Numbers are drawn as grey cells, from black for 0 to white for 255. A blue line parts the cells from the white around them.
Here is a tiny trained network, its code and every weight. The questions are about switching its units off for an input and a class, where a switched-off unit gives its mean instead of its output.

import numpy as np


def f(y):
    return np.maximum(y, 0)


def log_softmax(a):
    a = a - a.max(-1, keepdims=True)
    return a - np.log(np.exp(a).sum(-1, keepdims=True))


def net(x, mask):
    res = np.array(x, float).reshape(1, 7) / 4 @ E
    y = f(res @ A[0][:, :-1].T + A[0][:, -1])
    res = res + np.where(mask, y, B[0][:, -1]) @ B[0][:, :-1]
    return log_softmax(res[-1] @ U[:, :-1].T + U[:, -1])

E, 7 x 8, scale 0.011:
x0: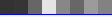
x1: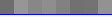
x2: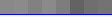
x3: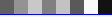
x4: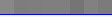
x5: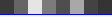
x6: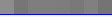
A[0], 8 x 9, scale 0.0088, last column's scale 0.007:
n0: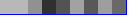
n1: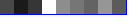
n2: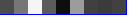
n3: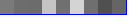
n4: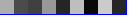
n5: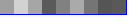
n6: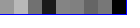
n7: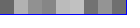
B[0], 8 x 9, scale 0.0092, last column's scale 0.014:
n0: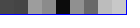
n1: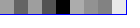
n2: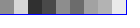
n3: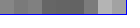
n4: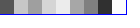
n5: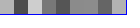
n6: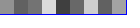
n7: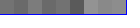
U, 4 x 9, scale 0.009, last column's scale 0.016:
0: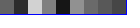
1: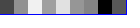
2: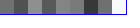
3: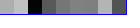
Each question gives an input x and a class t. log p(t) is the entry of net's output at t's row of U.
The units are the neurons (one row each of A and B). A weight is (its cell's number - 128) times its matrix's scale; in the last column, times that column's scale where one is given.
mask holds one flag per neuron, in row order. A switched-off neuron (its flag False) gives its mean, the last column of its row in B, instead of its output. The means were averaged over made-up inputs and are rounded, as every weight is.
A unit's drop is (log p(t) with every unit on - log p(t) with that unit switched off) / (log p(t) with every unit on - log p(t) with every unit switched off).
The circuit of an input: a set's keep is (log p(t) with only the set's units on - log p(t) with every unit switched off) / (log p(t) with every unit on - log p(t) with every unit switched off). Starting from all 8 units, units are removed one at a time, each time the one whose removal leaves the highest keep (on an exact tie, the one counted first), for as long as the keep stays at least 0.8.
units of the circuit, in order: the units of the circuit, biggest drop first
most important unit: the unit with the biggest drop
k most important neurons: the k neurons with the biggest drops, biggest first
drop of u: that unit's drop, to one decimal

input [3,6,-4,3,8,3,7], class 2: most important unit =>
n4
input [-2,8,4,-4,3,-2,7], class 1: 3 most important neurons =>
[n4; n2; n1]
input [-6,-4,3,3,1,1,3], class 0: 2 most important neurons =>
[n4; n5]
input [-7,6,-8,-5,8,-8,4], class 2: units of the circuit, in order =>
[n2; n0]
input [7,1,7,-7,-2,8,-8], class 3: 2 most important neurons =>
[n2; n1]
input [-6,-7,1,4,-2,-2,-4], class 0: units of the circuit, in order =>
[n4; n2]
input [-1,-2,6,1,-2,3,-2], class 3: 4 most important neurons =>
[n4; n2; n0; n1]
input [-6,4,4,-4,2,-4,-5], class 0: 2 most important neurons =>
[n0; n2]
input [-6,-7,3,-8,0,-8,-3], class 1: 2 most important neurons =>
[n4; n2]
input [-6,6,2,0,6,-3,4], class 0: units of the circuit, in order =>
[n2; n0]
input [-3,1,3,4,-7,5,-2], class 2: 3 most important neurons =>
[n4; n5; n2]
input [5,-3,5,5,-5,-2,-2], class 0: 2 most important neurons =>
[n4; n2]
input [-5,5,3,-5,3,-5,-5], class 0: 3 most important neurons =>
[n0; n2; n6]
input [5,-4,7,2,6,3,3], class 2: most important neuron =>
[n0]
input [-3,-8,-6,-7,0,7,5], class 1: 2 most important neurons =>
[n4; n1]
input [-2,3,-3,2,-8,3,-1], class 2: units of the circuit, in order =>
[n4; n1]
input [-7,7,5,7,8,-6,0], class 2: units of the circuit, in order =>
[n4; n2]
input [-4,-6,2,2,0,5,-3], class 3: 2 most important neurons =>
[n2; n4]
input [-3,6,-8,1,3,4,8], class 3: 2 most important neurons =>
[n2; n4]
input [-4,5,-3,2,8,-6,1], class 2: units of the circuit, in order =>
[n2]
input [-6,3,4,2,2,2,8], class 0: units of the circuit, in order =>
[n5; n0]
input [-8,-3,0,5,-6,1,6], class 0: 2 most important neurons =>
[n4; n5]
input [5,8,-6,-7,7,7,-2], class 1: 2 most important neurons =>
[n4; n0]
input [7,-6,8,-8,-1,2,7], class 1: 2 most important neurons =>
[n4; n0]
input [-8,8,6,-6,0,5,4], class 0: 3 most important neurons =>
[n0; n6; n5]
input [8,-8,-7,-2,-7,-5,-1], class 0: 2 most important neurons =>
[n1; n2]
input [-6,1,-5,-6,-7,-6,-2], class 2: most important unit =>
n0
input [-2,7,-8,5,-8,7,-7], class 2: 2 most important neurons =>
[n4; n5]
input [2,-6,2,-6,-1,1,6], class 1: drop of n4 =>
1.0
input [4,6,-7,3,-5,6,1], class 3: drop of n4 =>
0.2
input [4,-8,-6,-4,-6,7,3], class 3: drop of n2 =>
0.7
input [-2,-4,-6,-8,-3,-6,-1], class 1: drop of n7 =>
0.0
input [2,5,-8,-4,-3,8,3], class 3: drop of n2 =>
0.8
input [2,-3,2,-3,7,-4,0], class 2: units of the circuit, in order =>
[n2]
